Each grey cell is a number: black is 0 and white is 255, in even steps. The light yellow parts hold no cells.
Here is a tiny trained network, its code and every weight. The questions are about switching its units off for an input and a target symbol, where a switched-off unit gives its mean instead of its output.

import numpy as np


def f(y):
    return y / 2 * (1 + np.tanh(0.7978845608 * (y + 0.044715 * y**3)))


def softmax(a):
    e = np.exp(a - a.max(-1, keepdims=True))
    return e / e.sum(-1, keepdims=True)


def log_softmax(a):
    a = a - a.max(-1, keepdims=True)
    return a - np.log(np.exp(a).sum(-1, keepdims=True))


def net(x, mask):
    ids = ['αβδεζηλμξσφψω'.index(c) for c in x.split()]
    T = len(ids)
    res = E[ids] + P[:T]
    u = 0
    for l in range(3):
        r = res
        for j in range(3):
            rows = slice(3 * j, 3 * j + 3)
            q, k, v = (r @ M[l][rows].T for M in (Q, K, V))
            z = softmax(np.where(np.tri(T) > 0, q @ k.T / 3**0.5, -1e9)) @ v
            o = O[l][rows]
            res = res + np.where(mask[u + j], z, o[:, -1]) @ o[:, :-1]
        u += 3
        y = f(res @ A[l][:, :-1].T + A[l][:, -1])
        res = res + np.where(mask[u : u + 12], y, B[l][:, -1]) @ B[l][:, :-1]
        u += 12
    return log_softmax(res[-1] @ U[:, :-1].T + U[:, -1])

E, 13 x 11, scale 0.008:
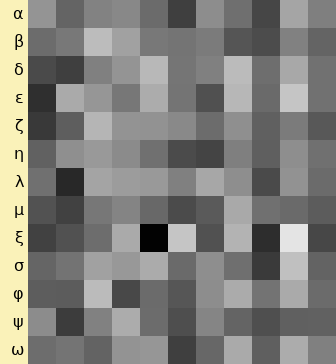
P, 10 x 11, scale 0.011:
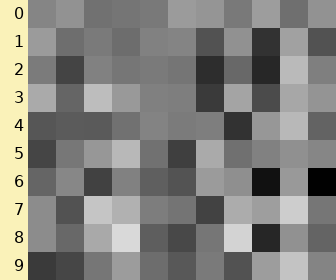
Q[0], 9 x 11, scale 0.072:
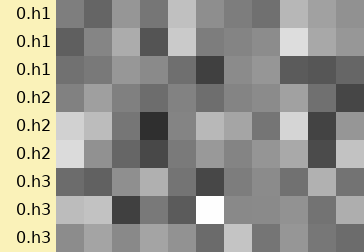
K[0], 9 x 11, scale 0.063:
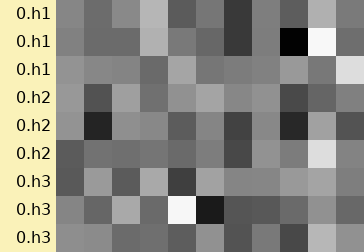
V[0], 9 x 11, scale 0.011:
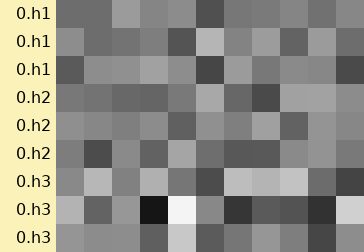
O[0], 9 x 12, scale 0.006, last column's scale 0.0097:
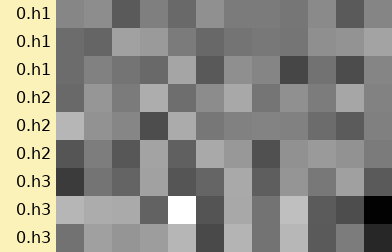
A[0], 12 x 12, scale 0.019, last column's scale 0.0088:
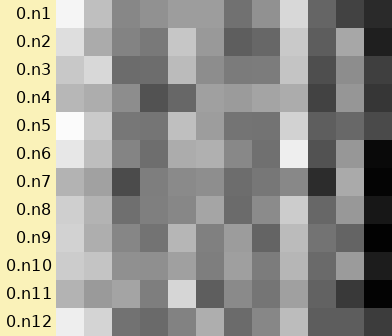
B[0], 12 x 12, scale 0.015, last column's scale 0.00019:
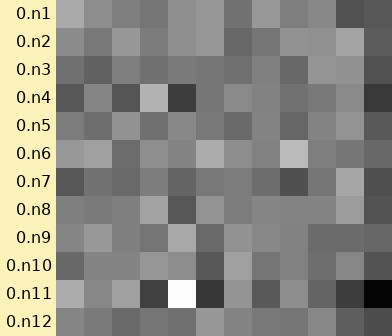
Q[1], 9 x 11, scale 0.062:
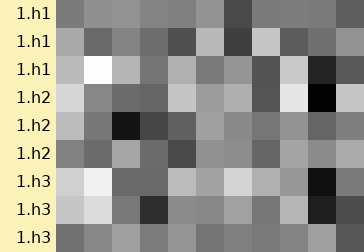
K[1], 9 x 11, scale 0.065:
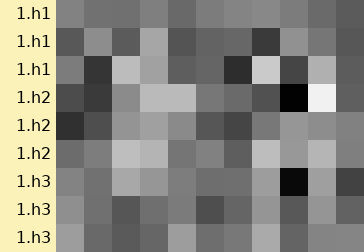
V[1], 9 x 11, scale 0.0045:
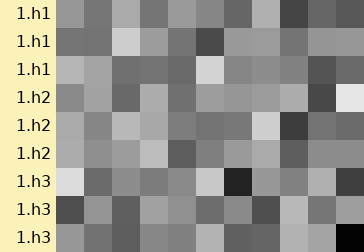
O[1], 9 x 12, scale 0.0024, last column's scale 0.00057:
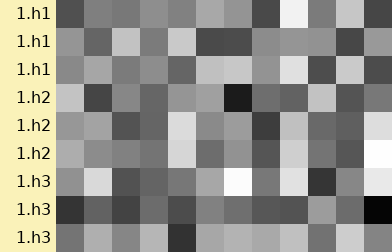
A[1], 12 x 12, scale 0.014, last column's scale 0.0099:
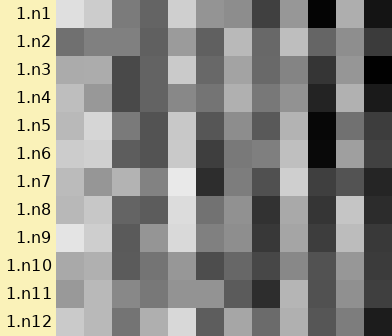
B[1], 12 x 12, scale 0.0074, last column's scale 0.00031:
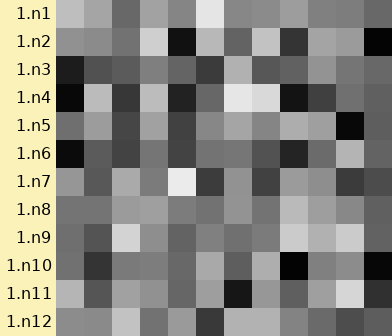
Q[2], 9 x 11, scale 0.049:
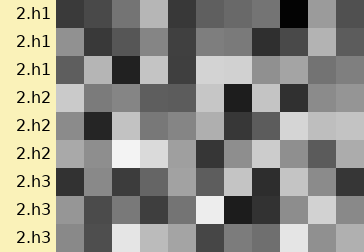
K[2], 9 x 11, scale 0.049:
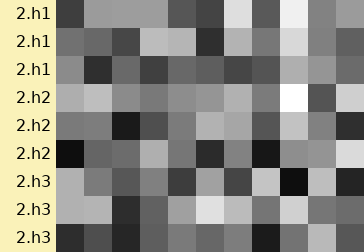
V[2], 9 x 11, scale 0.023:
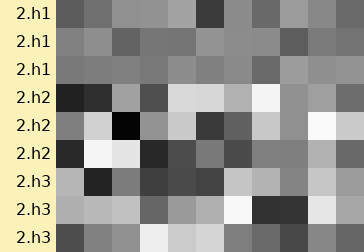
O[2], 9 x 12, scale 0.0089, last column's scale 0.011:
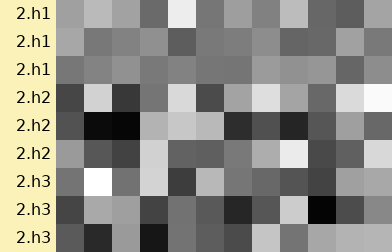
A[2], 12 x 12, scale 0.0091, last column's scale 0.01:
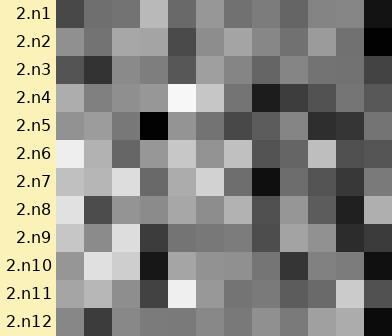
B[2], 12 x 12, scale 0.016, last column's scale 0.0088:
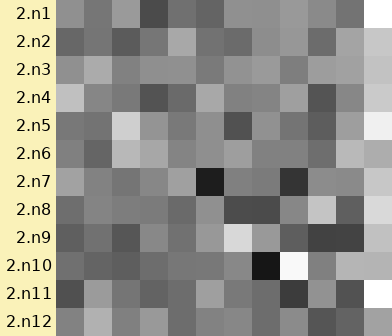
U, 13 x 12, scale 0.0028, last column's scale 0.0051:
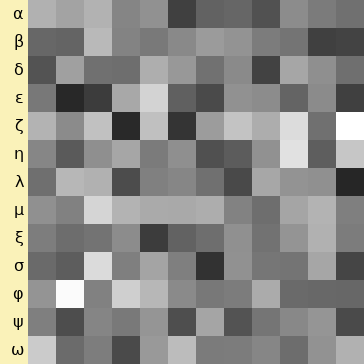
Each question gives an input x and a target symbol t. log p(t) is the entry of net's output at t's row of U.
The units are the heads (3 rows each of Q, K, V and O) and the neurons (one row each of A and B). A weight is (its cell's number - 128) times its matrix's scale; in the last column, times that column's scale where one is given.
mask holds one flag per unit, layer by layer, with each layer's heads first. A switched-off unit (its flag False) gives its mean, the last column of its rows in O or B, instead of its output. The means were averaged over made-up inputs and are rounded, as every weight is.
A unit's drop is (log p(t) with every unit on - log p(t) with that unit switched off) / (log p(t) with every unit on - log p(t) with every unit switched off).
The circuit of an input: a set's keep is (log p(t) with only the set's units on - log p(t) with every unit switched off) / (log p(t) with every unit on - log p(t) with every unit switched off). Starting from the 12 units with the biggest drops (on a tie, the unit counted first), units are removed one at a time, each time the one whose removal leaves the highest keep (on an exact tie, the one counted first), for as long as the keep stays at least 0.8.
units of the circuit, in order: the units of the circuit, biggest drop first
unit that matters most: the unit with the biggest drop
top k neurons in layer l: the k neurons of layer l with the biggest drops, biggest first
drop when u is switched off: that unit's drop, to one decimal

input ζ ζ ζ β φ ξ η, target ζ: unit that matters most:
0.h3
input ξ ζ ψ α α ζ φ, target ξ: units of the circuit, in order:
[0.h3; 2.h1]
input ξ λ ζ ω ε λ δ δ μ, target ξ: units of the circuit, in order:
[0.h3; 2.h1; 2.h3]
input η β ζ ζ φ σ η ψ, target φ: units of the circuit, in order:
[0.h3; 2.h3]
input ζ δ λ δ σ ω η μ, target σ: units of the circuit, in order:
[0.h3; 2.h3; 2.n5]
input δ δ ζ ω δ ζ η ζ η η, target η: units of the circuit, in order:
[0.h3; 2.h2; 2.n8]
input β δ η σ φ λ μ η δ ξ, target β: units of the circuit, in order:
[2.h2; 2.n9]
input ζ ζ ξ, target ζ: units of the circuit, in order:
[2.h2; 2.h3]
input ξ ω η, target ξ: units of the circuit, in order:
[2.h1; 0.h3]
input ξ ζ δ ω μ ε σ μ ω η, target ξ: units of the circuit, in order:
[0.h3; 2.h1; 2.h3]
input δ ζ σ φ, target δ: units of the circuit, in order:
[2.h2; 2.n11]
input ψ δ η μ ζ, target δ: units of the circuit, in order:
[0.h3; 2.h2; 2.n11]
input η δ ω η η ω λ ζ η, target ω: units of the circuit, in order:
[0.h3; 2.h2; 2.n4; 2.h1]
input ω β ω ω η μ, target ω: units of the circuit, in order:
[2.h2; 2.n4; 0.h3; 2.h1]
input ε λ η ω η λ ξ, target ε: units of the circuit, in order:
[2.h2]
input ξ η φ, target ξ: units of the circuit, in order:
[2.h1; 0.h3]
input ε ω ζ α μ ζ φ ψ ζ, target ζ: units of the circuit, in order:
[0.h3; 2.h3; 2.h2]
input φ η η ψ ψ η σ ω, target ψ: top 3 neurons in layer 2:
[2.n10; 2.n7; 2.n9]
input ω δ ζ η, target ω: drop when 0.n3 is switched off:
0.0
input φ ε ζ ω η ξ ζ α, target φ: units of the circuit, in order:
[2.h3]
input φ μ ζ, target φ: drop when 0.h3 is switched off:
0.2
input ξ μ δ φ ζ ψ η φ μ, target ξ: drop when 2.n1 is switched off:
0.2
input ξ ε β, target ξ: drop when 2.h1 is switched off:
0.7
